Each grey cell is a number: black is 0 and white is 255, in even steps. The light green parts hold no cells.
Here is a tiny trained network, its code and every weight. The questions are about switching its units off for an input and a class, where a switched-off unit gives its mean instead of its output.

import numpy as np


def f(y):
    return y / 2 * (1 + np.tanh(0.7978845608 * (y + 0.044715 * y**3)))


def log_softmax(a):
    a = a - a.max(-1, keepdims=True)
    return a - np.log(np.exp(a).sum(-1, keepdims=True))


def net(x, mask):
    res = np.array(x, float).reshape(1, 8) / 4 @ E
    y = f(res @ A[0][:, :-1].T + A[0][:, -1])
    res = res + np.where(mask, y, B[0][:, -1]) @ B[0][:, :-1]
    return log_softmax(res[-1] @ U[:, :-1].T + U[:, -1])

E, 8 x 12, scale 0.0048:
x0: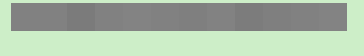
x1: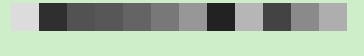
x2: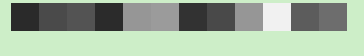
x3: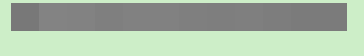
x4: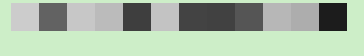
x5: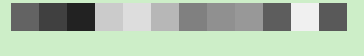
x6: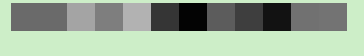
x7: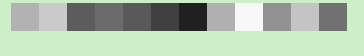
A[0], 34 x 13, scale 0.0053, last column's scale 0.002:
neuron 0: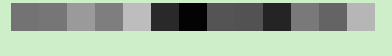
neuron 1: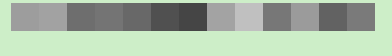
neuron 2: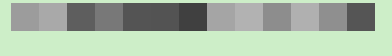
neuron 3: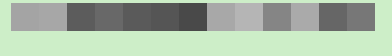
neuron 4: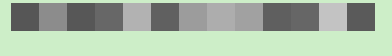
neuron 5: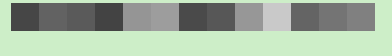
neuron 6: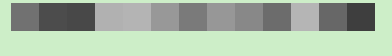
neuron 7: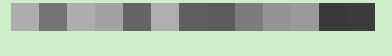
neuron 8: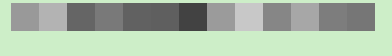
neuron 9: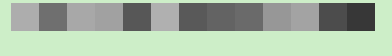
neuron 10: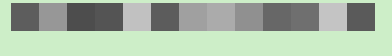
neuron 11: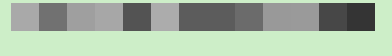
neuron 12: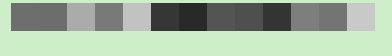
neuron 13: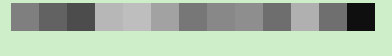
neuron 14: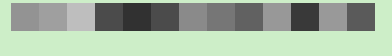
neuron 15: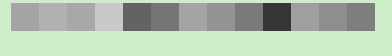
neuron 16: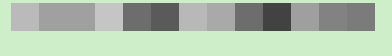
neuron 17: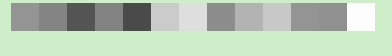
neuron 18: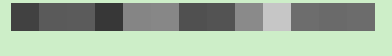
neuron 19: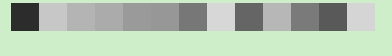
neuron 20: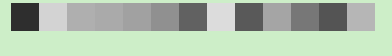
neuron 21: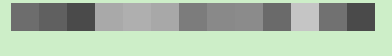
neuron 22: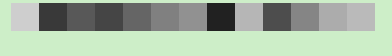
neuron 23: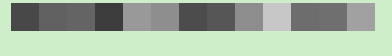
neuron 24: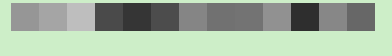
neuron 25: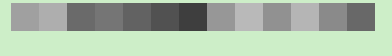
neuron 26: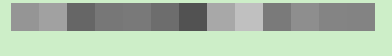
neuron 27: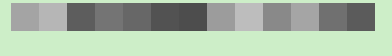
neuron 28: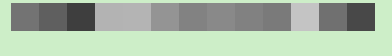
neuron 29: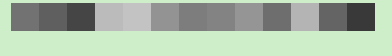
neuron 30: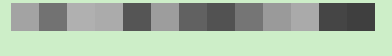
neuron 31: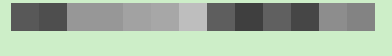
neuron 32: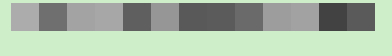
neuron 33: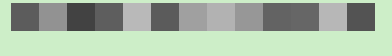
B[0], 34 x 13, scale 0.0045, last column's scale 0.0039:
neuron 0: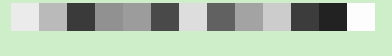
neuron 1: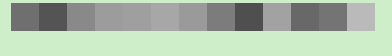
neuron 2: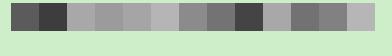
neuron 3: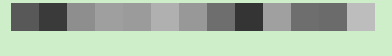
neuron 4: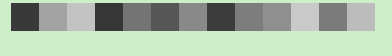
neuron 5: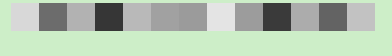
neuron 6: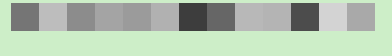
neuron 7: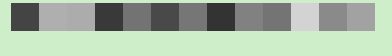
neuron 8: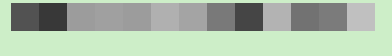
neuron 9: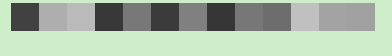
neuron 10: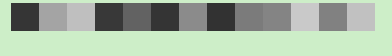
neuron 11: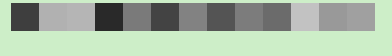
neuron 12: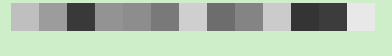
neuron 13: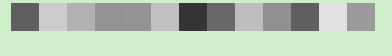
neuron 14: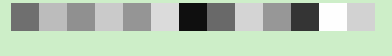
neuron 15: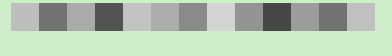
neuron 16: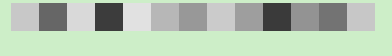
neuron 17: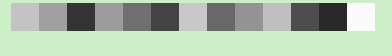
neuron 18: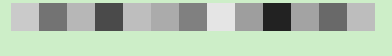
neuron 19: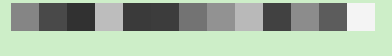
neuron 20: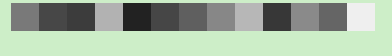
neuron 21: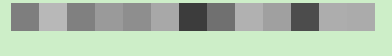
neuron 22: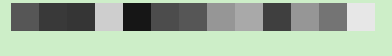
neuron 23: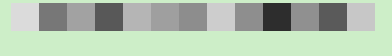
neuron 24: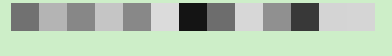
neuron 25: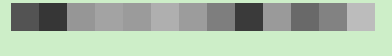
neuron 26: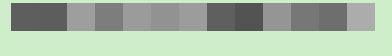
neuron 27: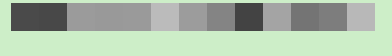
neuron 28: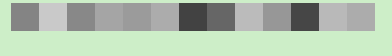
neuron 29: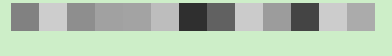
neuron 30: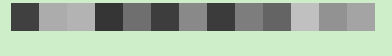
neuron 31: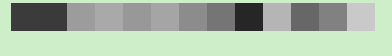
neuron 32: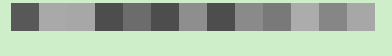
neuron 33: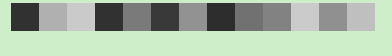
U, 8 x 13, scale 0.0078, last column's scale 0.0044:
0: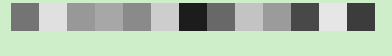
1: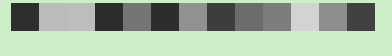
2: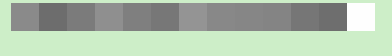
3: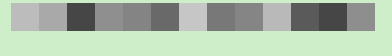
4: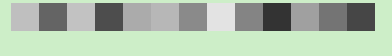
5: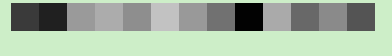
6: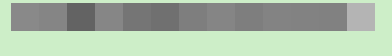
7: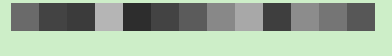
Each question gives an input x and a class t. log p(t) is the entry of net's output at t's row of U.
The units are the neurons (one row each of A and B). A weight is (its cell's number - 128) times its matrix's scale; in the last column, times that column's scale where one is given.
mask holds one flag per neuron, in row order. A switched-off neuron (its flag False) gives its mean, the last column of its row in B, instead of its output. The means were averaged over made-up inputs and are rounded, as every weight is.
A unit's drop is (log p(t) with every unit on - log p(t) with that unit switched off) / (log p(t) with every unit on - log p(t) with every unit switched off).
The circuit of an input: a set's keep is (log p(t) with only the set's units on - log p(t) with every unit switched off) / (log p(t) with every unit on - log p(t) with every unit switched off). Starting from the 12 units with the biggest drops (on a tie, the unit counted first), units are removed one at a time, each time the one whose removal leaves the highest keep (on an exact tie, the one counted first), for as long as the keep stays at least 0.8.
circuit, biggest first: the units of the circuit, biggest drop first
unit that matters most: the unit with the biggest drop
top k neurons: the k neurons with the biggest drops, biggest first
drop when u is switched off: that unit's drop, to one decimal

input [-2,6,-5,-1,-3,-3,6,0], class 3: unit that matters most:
neuron 0
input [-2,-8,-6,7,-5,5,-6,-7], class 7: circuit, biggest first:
[neuron 19; neuron 20]
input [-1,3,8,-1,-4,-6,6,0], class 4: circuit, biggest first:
[neuron 18; neuron 5]
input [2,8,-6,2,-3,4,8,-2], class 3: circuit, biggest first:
[neuron 0; neuron 12]
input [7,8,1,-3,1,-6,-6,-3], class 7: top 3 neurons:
[neuron 22; neuron 0; neuron 12]
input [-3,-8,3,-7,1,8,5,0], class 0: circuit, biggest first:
[neuron 29; neuron 6]
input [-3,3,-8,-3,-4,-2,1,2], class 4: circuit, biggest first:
[neuron 16; neuron 15]
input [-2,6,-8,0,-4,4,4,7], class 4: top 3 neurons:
[neuron 16; neuron 15; neuron 17]
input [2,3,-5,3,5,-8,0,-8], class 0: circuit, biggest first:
[neuron 14; neuron 24]
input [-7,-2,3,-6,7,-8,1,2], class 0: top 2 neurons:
[neuron 14; neuron 24]
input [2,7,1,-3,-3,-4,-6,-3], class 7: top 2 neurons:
[neuron 22; neuron 0]
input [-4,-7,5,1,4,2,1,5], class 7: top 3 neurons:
[neuron 20; neuron 19; neuron 16]
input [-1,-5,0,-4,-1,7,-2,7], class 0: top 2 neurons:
[neuron 29; neuron 28]
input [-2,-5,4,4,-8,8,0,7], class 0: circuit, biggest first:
[neuron 29]
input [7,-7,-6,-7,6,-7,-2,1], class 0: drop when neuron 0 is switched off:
0.1
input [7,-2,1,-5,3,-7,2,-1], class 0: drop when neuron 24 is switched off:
0.3
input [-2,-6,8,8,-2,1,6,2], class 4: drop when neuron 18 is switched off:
0.5
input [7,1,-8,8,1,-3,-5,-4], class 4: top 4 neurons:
[neuron 16; neuron 15; neuron 0; neuron 12]
